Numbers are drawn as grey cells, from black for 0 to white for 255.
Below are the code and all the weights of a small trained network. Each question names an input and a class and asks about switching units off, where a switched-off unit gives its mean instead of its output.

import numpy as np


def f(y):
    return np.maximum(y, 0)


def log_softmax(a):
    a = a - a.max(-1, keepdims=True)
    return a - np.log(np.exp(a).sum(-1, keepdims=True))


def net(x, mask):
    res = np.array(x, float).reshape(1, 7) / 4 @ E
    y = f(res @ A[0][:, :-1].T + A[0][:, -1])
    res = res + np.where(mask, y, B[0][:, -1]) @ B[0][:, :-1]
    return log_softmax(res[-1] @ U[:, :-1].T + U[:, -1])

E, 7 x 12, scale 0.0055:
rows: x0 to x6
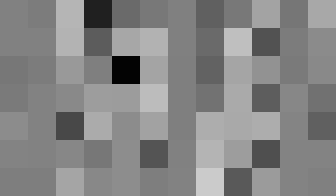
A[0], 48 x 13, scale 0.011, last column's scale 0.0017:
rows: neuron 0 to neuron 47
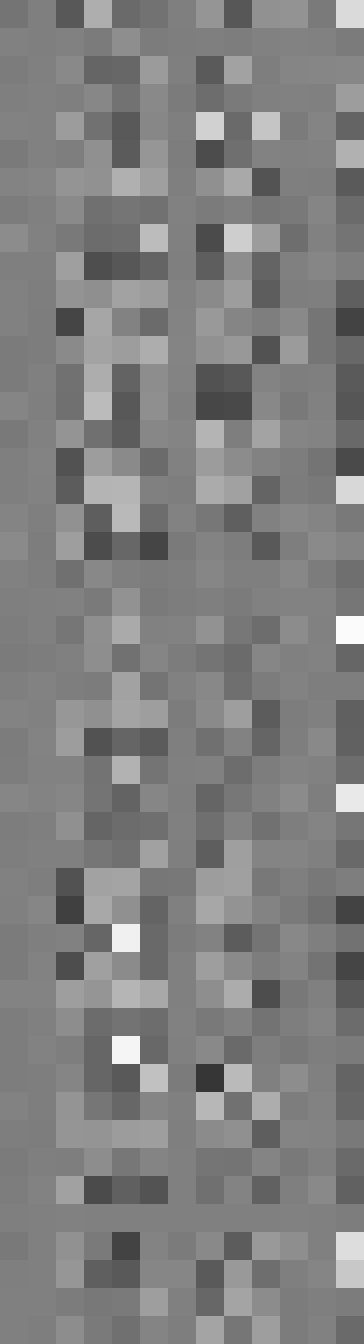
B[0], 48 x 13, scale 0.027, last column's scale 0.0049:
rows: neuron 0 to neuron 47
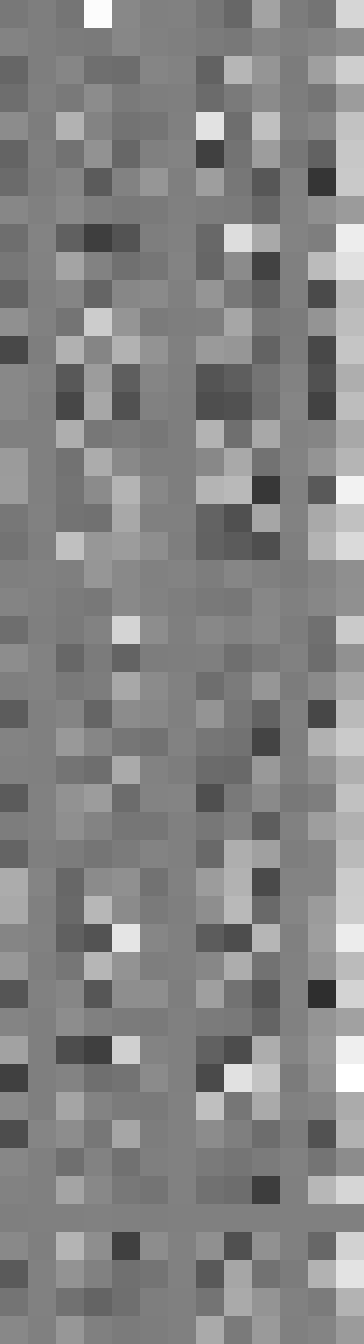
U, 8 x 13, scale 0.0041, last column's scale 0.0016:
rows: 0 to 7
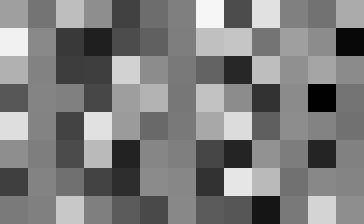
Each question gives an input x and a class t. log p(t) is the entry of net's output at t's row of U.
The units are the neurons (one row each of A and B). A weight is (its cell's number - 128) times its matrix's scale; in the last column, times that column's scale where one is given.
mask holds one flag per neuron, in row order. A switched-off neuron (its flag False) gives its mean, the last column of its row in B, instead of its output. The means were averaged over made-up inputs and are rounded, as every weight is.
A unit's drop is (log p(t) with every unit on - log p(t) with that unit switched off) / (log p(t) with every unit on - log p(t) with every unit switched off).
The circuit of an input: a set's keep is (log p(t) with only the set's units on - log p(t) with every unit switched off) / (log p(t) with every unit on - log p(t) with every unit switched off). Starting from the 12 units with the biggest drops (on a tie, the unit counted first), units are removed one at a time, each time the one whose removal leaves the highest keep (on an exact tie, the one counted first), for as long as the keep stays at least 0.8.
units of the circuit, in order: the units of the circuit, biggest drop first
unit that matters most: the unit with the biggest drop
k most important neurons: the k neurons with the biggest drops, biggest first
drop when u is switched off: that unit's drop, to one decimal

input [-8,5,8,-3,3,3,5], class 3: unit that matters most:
neuron 12
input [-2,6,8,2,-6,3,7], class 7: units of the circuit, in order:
neuron 42; neuron 9
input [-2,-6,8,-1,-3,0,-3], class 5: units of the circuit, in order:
neuron 14; neuron 13
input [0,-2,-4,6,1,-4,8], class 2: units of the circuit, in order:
neuron 37; neuron 33
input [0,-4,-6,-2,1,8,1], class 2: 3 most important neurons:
neuron 37; neuron 33; neuron 18
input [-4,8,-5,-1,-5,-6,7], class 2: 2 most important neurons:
neuron 33; neuron 37
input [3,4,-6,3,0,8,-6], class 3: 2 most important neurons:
neuron 35; neuron 6
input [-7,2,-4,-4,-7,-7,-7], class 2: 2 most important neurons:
neuron 33; neuron 44
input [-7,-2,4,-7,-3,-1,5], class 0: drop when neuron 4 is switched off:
0.2
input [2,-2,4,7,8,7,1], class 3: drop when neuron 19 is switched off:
0.0
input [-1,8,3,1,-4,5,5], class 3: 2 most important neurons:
neuron 35; neuron 6
